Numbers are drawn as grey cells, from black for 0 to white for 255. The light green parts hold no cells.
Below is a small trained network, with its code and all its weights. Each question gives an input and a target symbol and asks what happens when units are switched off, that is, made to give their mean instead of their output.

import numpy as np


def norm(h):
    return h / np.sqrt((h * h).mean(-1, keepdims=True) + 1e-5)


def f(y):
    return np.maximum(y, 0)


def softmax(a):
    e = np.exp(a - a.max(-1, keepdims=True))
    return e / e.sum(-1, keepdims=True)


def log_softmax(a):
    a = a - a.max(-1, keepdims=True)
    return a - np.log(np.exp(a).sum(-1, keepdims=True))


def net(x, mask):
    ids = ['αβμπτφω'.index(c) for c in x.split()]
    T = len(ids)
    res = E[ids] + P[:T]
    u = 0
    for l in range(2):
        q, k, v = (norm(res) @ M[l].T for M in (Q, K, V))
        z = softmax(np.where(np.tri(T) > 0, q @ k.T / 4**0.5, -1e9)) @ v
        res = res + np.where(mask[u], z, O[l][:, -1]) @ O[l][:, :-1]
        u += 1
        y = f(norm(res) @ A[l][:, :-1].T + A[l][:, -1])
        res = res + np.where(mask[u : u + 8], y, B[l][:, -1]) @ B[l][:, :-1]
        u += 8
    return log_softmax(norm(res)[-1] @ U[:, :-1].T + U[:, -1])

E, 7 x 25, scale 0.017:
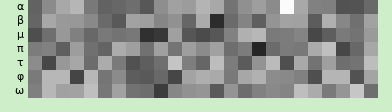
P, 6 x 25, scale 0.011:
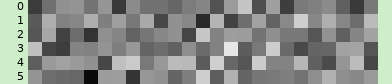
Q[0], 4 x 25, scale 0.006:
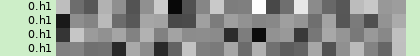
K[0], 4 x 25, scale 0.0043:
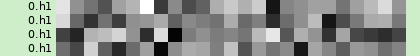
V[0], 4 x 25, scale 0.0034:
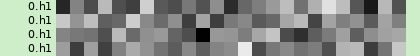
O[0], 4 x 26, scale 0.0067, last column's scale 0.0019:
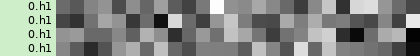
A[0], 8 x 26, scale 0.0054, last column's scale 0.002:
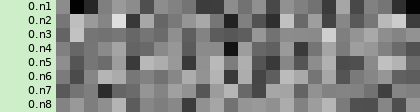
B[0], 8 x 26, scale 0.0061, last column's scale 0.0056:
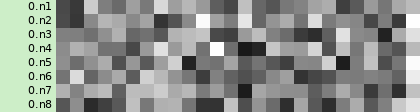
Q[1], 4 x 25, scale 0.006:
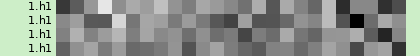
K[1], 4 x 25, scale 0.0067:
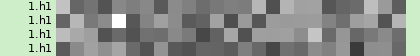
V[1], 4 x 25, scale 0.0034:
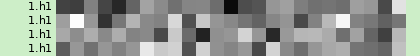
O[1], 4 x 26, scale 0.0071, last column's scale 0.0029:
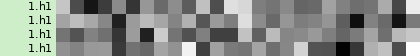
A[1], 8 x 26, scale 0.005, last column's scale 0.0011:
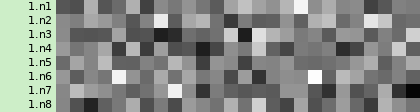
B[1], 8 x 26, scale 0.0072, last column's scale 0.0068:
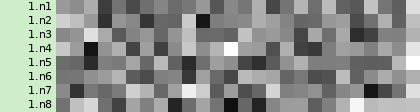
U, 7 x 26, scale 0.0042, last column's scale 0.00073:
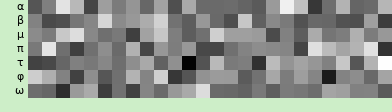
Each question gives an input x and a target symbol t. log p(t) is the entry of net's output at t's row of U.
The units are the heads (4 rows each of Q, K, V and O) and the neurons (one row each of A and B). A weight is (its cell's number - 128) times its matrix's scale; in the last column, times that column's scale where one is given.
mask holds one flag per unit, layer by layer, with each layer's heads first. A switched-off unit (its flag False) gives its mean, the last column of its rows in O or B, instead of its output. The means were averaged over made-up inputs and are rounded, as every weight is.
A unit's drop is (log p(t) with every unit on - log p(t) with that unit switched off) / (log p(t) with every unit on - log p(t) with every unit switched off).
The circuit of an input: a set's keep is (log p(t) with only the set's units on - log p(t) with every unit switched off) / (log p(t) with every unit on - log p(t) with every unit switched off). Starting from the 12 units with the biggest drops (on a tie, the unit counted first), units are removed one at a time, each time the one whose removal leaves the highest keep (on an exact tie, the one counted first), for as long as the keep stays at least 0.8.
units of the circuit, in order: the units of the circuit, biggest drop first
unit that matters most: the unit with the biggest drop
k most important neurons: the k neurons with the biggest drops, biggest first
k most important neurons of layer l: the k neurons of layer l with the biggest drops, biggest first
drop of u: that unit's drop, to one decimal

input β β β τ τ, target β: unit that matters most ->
0.n6
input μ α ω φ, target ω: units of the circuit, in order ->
0.h1, 1.n4, 0.n5
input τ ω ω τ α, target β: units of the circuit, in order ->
0.h1, 1.n7, 0.n8
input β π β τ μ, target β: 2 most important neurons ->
0.n6, 1.n7
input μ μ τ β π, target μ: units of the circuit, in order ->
0.h1, 0.n2
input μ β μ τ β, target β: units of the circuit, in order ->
0.h1, 1.n7
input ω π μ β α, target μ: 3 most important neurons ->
0.n2, 1.n6, 1.n5
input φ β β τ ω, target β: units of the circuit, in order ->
1.n7, 0.n8
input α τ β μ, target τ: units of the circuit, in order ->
0.h1, 0.n1, 1.h1, 1.n4
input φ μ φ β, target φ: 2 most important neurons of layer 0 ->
0.n1, 0.n8
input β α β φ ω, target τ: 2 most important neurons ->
0.n2, 0.n8
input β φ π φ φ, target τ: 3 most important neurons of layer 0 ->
0.n2, 0.n5, 0.n8
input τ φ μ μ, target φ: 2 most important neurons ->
1.n4, 0.n1
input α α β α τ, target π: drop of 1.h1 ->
0.2
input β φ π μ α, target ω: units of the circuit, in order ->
1.h1
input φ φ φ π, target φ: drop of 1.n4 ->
0.1
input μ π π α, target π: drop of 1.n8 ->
0.5
